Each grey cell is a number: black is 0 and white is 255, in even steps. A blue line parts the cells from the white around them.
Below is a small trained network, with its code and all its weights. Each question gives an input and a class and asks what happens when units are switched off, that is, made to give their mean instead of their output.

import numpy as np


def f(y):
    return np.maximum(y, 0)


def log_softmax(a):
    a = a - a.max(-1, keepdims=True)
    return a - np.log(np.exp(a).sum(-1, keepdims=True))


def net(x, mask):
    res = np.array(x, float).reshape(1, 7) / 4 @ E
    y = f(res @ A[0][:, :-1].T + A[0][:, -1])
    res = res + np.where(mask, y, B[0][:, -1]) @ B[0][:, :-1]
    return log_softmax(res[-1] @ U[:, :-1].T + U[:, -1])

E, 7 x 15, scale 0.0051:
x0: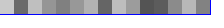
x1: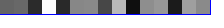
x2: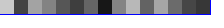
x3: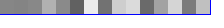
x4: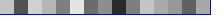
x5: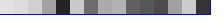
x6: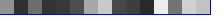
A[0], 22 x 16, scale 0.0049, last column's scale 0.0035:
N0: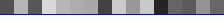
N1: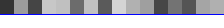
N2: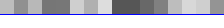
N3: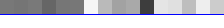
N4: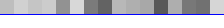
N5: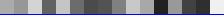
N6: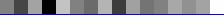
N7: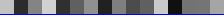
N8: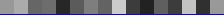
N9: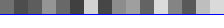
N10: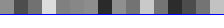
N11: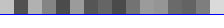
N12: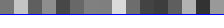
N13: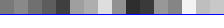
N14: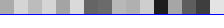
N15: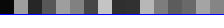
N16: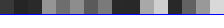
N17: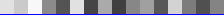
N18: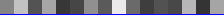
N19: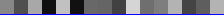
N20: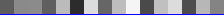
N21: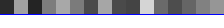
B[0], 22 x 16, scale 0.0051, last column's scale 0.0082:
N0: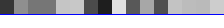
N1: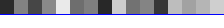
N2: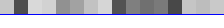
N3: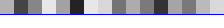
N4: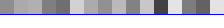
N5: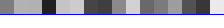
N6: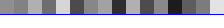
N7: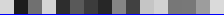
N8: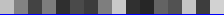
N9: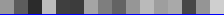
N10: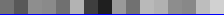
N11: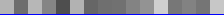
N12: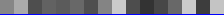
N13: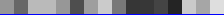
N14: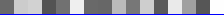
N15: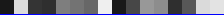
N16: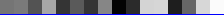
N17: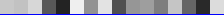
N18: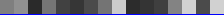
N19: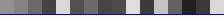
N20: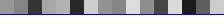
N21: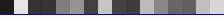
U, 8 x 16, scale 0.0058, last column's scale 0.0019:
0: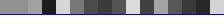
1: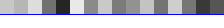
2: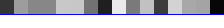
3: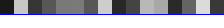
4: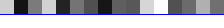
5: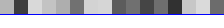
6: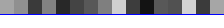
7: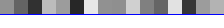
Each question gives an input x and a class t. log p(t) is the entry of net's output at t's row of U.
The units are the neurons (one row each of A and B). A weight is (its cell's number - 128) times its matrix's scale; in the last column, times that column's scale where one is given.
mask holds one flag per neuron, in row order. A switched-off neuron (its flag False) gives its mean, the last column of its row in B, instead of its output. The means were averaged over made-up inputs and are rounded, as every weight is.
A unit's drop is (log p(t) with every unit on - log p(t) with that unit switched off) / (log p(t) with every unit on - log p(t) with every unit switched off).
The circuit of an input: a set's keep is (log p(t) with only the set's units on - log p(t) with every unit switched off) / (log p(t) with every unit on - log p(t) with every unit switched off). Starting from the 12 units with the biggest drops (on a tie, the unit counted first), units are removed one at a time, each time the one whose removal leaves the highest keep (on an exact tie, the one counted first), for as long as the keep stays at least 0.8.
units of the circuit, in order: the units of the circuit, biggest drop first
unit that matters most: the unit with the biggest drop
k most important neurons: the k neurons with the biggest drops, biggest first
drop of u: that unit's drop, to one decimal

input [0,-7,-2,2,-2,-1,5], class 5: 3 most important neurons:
(N6, N2, N13)
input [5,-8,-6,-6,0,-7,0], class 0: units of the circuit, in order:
(N19)
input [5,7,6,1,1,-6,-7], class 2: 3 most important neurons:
(N0, N1, N14)
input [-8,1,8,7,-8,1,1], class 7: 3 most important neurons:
(N20, N9, N13)
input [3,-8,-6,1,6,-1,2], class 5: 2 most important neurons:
(N2, N6)
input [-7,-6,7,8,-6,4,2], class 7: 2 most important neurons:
(N20, N3)
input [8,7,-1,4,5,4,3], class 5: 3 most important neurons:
(N2, N13, N3)
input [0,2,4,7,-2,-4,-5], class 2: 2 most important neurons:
(N0, N1)
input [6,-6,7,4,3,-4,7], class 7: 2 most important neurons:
(N3, N20)
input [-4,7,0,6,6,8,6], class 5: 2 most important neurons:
(N13, N2)
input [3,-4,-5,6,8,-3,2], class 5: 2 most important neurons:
(N2, N6)
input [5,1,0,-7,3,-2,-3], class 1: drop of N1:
0.2
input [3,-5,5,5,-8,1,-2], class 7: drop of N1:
0.1
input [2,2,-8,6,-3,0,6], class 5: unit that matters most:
N13
